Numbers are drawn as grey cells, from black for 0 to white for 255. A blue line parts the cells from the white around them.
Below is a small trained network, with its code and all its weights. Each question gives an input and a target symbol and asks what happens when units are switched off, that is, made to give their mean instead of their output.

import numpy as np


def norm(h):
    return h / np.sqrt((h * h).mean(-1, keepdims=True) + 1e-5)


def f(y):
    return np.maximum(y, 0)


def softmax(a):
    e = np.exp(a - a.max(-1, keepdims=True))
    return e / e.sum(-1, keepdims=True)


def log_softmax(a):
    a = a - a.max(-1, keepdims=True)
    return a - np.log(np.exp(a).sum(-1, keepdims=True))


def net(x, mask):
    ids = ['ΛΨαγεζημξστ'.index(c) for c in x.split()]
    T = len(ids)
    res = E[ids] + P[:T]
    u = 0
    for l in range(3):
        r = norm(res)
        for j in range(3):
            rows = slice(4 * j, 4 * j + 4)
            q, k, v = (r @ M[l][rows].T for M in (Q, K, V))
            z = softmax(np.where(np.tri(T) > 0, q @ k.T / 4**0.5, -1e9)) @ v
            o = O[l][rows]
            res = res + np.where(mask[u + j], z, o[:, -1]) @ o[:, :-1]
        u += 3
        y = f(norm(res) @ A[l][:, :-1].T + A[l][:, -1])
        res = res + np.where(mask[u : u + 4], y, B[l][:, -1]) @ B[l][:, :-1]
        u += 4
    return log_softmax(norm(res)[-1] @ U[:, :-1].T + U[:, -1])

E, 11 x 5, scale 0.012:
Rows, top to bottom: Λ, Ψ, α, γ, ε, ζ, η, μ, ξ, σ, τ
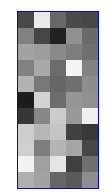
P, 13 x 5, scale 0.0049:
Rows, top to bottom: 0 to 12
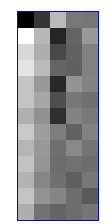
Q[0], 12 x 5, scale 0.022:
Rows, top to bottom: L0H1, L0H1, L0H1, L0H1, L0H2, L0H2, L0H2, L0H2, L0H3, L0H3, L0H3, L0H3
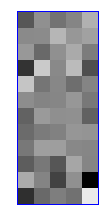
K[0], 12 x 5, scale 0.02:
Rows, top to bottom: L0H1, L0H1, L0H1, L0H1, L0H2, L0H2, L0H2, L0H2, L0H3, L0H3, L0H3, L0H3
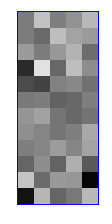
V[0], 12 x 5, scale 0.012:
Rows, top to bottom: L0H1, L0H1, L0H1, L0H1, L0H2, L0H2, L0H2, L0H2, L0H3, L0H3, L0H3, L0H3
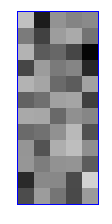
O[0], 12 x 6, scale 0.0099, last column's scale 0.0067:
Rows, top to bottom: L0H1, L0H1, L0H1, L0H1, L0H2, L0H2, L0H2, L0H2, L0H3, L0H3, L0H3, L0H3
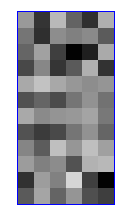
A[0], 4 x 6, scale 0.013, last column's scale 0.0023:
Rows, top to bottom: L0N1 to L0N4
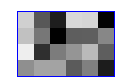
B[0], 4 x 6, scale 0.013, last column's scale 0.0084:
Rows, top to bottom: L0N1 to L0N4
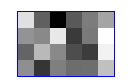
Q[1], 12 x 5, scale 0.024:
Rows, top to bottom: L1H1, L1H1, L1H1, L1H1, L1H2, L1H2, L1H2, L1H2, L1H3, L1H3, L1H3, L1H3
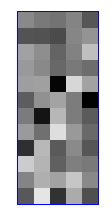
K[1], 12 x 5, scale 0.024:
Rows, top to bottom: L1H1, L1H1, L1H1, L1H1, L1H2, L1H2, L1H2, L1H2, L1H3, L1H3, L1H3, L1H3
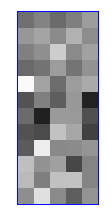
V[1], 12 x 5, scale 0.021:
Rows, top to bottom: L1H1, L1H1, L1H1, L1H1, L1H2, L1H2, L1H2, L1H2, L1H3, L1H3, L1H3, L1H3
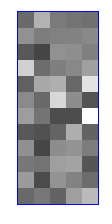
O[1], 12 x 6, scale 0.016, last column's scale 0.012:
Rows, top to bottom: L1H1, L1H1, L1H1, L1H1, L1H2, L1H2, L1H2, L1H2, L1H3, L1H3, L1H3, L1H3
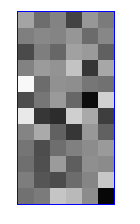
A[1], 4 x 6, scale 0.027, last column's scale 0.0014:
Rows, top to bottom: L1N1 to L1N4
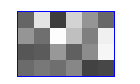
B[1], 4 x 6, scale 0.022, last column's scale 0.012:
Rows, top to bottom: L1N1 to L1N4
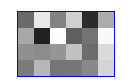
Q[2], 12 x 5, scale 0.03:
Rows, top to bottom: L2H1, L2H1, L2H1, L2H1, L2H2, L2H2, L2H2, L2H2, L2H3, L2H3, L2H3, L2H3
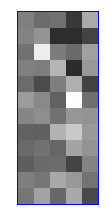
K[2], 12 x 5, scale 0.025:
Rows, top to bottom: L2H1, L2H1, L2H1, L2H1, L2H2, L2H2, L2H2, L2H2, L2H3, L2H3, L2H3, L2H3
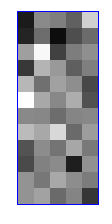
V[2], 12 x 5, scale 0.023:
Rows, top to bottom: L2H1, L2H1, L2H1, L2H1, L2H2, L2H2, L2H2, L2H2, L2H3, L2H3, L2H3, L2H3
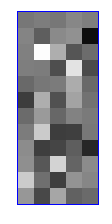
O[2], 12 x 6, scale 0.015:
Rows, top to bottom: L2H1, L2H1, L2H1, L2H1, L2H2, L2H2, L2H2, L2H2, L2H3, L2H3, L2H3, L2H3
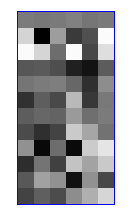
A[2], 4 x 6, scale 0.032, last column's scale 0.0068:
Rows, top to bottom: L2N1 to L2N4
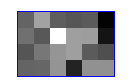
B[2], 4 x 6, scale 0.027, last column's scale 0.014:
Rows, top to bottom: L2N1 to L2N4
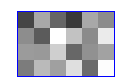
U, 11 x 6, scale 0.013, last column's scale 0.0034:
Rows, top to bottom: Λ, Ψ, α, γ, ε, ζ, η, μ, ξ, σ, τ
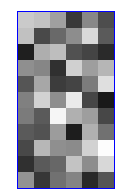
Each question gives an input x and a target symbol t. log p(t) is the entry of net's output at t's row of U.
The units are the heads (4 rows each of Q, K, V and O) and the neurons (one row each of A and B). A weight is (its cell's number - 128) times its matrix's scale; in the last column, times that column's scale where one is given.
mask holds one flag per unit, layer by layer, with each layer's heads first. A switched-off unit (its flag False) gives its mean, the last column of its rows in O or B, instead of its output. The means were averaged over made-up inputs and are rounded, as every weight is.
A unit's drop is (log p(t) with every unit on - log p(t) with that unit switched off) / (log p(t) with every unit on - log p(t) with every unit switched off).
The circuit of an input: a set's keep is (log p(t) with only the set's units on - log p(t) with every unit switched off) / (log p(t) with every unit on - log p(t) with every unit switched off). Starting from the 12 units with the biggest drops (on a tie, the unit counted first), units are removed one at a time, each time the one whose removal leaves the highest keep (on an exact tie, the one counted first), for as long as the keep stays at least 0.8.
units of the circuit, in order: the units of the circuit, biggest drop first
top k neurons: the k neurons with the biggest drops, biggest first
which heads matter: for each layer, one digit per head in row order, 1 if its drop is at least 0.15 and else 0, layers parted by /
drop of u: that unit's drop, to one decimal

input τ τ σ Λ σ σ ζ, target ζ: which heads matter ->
001 / 001 / 000
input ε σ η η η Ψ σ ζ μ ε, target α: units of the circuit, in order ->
(L1H2; L0H3)
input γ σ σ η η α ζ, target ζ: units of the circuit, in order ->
(L0H1; L1N1)
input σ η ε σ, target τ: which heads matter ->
100 / 010 / 000
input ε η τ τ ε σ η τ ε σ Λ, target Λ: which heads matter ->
101 / 010 / 011
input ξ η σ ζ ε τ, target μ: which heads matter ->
111 / 010 / 100
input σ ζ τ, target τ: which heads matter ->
100 / 010 / 000
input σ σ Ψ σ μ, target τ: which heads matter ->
000 / 010 / 000
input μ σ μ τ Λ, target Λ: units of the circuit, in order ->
(L0H1; L1H2; L2H3)
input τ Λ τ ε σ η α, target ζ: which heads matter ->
001 / 010 / 100
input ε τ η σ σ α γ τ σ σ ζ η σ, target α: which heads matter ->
001 / 010 / 000
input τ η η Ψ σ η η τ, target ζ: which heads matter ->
001 / 010 / 100
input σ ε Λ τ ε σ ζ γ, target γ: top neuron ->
(L0N1)
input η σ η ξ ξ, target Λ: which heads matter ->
101 / 101 / 000
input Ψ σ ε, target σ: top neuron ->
(L1N2)
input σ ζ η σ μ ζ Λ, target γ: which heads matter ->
101 / 010 / 000
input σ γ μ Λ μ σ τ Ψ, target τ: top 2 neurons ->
(L1N2; L0N2)
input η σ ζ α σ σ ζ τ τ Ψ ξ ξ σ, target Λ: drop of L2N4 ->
0.0
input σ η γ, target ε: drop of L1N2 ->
0.1
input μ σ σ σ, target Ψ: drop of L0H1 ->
1.0
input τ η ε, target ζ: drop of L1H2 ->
0.6
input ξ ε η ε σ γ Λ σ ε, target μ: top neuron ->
(L1N2)
